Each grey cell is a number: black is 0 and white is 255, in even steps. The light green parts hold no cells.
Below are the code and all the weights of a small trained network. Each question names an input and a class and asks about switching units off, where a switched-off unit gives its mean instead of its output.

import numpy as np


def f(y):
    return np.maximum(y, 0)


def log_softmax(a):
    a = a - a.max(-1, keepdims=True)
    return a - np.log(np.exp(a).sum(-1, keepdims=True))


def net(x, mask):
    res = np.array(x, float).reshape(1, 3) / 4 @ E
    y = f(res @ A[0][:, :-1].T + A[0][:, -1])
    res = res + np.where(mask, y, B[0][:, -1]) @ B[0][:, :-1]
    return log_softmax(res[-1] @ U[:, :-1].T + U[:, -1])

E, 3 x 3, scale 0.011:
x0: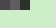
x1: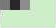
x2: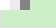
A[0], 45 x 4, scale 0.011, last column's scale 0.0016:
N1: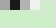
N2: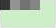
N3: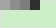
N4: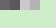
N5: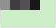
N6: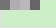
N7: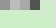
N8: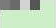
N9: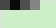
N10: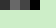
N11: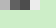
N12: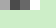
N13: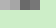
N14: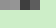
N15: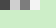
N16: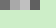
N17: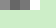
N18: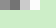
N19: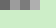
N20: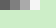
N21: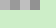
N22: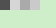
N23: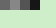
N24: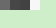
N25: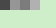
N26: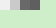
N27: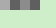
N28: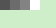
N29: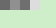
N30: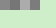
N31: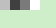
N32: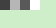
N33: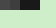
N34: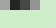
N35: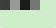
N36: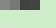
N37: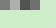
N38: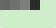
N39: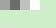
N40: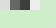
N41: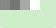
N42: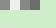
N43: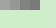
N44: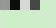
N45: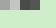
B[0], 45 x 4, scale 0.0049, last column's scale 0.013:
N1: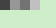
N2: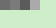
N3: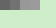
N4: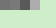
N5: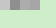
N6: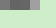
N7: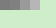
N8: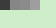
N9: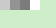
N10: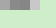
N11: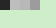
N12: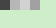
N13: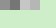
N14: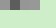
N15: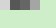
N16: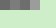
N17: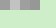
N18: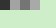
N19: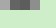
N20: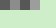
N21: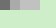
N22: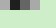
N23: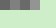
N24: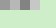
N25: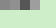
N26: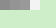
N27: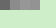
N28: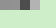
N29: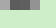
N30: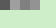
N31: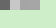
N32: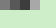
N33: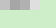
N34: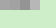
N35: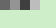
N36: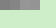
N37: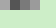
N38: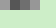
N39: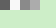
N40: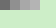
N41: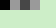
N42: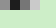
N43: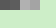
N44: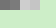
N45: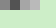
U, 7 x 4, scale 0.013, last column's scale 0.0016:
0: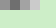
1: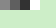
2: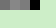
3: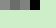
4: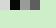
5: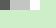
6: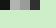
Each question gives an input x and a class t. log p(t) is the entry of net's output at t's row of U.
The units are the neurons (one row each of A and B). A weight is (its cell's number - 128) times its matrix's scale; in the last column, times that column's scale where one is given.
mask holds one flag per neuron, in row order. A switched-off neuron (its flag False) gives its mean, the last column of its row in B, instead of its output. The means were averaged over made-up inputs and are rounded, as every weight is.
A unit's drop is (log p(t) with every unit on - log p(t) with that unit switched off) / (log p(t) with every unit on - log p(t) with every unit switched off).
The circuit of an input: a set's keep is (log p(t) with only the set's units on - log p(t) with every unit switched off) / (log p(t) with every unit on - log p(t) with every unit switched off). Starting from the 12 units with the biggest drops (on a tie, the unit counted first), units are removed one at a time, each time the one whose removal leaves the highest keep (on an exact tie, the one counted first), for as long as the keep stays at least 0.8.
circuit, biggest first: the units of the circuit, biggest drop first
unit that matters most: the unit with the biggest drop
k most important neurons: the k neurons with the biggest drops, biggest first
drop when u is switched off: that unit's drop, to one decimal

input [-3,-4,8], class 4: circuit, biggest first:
N42, N22
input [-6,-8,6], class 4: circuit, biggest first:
N42, N22
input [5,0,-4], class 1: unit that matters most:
N35
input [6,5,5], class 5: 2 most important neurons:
N11, N42
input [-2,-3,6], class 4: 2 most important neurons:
N42, N22
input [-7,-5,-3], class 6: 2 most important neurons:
N9, N33
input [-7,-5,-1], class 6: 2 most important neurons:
N9, N33
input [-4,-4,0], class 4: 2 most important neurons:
N22, N42
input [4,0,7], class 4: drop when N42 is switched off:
0.2
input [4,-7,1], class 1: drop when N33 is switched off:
0.1
